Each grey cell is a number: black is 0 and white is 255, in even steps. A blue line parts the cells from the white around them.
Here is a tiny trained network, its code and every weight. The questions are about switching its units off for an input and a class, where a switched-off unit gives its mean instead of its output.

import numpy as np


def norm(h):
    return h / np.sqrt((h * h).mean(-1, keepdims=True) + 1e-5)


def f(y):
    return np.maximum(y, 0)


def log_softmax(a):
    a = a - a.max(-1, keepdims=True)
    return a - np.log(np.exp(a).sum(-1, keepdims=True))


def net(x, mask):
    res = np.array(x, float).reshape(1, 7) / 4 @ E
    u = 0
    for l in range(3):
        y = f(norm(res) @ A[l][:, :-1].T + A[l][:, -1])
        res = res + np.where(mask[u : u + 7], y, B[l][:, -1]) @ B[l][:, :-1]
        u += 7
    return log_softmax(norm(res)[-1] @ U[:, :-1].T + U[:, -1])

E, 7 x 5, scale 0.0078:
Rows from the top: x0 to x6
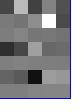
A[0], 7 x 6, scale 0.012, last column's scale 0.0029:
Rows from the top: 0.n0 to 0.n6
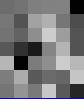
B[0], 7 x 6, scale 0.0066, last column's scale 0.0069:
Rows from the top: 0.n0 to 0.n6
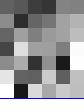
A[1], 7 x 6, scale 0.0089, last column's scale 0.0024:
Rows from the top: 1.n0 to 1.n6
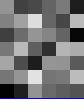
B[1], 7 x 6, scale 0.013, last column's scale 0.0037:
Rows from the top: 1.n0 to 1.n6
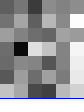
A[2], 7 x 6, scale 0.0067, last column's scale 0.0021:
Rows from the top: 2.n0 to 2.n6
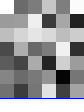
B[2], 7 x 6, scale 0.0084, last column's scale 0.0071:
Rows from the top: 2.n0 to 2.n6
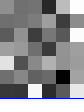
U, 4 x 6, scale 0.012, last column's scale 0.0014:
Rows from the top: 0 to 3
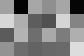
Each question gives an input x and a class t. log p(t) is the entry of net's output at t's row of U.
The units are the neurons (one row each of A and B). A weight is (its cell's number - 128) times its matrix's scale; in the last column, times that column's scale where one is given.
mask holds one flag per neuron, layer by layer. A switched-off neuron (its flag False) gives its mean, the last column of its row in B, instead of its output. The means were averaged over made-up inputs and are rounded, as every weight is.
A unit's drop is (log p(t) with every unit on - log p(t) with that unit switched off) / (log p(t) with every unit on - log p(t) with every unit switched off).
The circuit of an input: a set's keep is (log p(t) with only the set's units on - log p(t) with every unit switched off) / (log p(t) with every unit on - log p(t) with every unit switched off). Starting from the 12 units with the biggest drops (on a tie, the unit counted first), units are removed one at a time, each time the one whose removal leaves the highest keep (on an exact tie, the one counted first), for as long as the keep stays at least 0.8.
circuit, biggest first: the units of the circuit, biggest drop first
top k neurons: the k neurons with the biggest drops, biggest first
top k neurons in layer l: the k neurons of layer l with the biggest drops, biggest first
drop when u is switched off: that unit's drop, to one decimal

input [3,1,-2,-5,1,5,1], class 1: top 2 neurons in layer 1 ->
[1.n3 1.n5]
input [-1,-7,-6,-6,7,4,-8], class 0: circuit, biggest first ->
[1.n3]
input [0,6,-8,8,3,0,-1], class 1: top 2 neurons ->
[1.n6 1.n3]
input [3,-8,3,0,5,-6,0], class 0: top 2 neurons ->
[1.n3 0.n3]
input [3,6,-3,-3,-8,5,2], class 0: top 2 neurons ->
[0.n6 1.n6]
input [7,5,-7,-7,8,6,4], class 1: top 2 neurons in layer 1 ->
[1.n3 1.n5]
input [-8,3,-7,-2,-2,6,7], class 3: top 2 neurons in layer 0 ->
[0.n4 0.n1]
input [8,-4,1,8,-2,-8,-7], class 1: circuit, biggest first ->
[1.n6 0.n4]
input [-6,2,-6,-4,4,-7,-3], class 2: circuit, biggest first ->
[1.n5 2.n2]
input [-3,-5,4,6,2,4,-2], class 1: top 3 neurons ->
[1.n6 2.n6 2.n3]
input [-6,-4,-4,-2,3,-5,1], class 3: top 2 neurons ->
[0.n3 2.n2]
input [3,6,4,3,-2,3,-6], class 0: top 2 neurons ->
[0.n6 0.n4]
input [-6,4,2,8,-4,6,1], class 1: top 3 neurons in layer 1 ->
[1.n6 1.n3 1.n2]
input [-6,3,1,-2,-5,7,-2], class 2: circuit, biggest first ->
[0.n3]
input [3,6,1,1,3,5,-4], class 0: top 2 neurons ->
[0.n6 0.n4]
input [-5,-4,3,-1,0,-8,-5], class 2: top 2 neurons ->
[1.n1 1.n5]
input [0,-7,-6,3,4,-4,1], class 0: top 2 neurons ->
[1.n3 0.n3]
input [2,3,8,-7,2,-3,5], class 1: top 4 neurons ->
[1.n3 2.n0 0.n4 0.n6]
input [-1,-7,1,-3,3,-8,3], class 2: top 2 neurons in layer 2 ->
[2.n2 2.n6]
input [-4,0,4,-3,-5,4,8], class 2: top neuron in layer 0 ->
[0.n3]
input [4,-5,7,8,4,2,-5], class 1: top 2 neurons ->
[1.n6 2.n6]
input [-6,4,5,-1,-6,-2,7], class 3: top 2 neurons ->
[0.n4 1.n3]
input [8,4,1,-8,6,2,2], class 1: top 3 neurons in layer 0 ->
[0.n6 0.n4 0.n3]
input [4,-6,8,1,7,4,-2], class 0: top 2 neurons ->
[1.n3 0.n4]
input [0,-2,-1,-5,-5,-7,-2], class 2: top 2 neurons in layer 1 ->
[1.n6 1.n5]
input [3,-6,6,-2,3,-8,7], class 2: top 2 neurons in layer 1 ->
[1.n1 1.n5]
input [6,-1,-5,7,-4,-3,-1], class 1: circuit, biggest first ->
[1.n6]
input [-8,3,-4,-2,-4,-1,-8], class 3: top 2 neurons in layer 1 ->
[1.n3 1.n6]
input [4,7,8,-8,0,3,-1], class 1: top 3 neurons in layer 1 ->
[1.n3 1.n4 1.n5]
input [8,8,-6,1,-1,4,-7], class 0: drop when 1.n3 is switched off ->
-0.1
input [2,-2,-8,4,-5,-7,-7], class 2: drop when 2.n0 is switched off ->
0.2
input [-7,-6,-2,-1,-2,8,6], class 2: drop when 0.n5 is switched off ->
-0.1
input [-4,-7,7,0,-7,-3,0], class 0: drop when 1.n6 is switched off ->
0.0
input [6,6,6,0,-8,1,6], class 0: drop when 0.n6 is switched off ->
0.4
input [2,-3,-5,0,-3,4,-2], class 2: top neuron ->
[0.n3]
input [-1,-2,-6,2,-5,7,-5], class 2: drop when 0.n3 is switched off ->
0.4
